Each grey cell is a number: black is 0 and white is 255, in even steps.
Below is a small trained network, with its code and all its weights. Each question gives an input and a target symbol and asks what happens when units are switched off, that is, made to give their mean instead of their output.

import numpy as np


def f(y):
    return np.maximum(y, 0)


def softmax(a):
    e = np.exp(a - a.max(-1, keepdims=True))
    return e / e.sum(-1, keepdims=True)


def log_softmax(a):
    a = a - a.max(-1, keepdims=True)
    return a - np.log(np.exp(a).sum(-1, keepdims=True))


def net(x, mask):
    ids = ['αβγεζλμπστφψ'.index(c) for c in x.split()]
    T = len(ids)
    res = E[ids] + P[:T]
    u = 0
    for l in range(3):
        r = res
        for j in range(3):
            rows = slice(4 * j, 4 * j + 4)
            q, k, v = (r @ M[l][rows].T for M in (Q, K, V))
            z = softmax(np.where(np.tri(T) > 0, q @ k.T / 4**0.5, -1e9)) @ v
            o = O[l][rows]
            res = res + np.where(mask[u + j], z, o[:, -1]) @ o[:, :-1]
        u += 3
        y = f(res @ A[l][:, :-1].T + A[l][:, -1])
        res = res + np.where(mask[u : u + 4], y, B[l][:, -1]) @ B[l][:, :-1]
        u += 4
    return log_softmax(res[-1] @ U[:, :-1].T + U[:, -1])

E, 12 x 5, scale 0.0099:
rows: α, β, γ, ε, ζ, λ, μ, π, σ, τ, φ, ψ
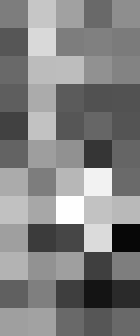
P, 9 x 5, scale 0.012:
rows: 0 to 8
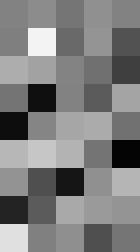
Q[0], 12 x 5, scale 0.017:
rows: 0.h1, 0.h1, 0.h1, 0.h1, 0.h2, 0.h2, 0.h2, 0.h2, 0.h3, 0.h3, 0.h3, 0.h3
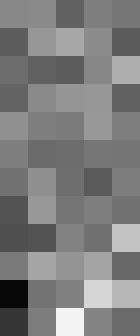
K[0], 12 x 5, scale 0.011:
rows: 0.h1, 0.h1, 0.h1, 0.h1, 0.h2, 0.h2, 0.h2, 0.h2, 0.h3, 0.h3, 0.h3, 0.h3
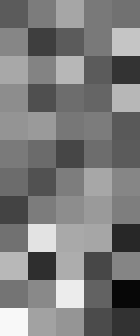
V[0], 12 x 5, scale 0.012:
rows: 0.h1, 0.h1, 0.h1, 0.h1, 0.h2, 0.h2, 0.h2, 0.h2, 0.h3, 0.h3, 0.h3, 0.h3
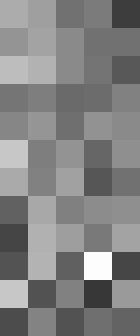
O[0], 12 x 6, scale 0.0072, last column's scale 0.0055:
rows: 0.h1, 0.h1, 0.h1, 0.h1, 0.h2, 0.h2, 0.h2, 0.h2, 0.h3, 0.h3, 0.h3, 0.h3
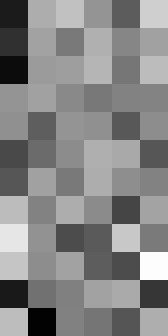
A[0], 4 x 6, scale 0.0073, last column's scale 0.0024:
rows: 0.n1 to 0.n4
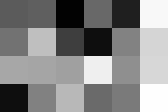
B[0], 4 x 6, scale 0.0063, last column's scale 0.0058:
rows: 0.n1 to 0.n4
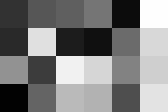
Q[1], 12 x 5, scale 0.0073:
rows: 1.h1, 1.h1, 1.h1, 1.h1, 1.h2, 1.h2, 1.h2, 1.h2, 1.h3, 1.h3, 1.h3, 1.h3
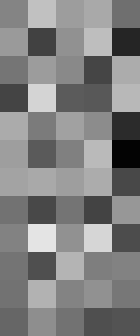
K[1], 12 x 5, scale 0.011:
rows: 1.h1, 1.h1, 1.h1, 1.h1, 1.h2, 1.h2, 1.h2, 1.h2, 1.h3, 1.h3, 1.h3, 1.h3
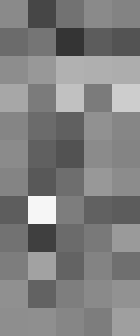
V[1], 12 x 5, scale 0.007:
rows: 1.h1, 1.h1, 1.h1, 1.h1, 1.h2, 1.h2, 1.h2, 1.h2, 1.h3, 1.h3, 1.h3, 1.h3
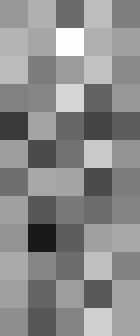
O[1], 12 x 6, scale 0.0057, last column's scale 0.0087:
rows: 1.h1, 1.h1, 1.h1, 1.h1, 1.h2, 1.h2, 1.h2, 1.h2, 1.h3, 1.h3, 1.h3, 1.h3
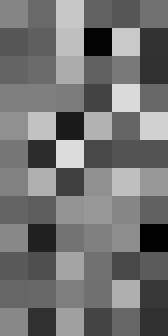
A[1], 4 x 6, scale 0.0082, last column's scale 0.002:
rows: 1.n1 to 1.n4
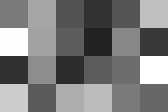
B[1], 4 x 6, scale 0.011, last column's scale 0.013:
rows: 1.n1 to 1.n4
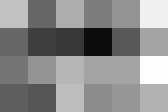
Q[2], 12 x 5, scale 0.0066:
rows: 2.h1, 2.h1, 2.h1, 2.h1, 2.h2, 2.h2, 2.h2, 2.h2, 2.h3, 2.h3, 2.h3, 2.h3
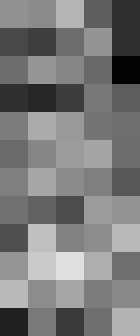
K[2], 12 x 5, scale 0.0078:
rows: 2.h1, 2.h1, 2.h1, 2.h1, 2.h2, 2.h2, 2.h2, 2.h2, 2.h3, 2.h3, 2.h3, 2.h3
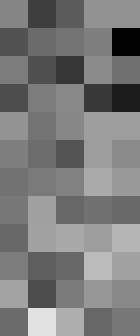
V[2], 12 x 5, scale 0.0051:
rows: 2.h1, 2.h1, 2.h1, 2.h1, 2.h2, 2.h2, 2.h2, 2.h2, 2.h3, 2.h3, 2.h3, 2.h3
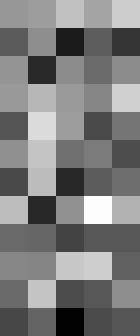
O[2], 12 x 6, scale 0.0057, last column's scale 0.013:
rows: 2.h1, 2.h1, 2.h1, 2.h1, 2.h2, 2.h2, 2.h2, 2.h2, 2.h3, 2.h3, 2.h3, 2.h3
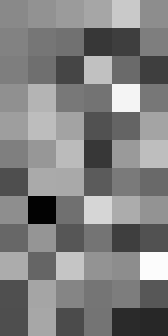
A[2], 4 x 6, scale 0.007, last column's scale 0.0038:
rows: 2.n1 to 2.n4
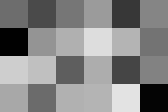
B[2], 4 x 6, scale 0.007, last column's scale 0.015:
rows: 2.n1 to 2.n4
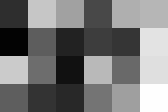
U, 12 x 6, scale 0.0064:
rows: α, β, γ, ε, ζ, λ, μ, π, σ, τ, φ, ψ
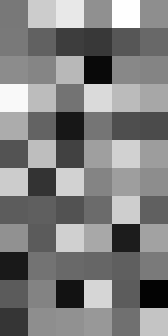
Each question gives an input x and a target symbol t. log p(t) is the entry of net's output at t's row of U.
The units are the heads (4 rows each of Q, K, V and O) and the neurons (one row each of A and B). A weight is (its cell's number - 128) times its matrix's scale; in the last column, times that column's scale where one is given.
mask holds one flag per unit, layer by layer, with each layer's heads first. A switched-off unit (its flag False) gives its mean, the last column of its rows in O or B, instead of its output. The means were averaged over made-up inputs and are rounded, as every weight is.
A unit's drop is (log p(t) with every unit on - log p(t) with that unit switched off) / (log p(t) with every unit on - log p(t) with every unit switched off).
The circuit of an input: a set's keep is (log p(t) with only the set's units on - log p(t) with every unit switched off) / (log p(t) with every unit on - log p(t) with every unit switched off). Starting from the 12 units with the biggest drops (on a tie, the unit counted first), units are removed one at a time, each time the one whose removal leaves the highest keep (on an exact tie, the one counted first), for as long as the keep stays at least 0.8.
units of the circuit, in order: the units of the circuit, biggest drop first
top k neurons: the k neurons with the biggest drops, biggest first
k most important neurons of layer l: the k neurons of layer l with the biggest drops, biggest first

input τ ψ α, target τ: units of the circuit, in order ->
[2.n2 0.h3 0.h1 0.n4]
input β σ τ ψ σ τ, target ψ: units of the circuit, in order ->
[0.h3]
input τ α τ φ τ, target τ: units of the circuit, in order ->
[0.h3 2.n2]
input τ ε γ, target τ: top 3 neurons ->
[2.n2 0.n4 1.n1]
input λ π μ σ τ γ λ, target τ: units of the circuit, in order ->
[0.h1 2.n2 0.n4]
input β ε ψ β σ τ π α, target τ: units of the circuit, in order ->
[0.h3 2.n2]
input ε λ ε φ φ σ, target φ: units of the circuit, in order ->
[1.h1 0.h3]
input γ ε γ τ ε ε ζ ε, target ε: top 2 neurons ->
[2.n2 1.n3]
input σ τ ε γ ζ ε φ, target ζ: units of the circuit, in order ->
[0.h3 0.n1 1.h1]
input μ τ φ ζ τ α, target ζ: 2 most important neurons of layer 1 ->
[1.n2 1.n3]
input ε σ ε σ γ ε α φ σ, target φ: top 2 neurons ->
[1.n1 0.n1]
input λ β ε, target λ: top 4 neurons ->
[1.n3 2.n2 1.n2 0.n2]
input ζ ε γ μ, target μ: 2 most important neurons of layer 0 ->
[0.n2 0.n1]
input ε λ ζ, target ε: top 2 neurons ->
[1.n1 2.n3]
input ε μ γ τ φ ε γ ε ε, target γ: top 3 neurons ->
[1.n2 0.n4 0.n2]
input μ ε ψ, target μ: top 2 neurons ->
[0.n3 0.n2]
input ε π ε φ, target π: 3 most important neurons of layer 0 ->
[0.n3 0.n2 0.n4]
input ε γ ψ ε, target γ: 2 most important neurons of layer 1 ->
[1.n2 1.n4]
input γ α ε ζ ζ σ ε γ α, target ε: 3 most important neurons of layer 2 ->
[2.n2 2.n4 2.n3]
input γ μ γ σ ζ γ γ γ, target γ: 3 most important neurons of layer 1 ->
[1.n2 1.n3 1.n1]
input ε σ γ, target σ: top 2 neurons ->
[0.n2 1.n1]
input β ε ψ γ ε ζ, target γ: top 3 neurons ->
[1.n2 0.n2 1.n3]
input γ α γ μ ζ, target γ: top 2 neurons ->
[1.n2 1.n1]
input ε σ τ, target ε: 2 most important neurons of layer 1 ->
[1.n2 1.n4]
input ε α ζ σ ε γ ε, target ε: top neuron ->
[1.n3]
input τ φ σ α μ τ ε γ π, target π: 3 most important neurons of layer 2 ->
[2.n4 2.n2 2.n3]
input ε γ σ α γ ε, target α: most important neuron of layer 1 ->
[1.n3]
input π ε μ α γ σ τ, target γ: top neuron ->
[1.n2]
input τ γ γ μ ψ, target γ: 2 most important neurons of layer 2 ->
[2.n3 2.n4]
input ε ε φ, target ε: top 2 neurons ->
[1.n1 1.n3]
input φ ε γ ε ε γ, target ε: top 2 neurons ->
[1.n3 0.n4]
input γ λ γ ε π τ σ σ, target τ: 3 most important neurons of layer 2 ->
[2.n2 2.n1 2.n3]
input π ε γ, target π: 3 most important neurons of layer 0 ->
[0.n3 0.n1 0.n2]
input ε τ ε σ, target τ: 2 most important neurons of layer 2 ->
[2.n2 2.n1]
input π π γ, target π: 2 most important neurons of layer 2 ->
[2.n4 2.n2]
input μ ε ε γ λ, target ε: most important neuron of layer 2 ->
[2.n2]
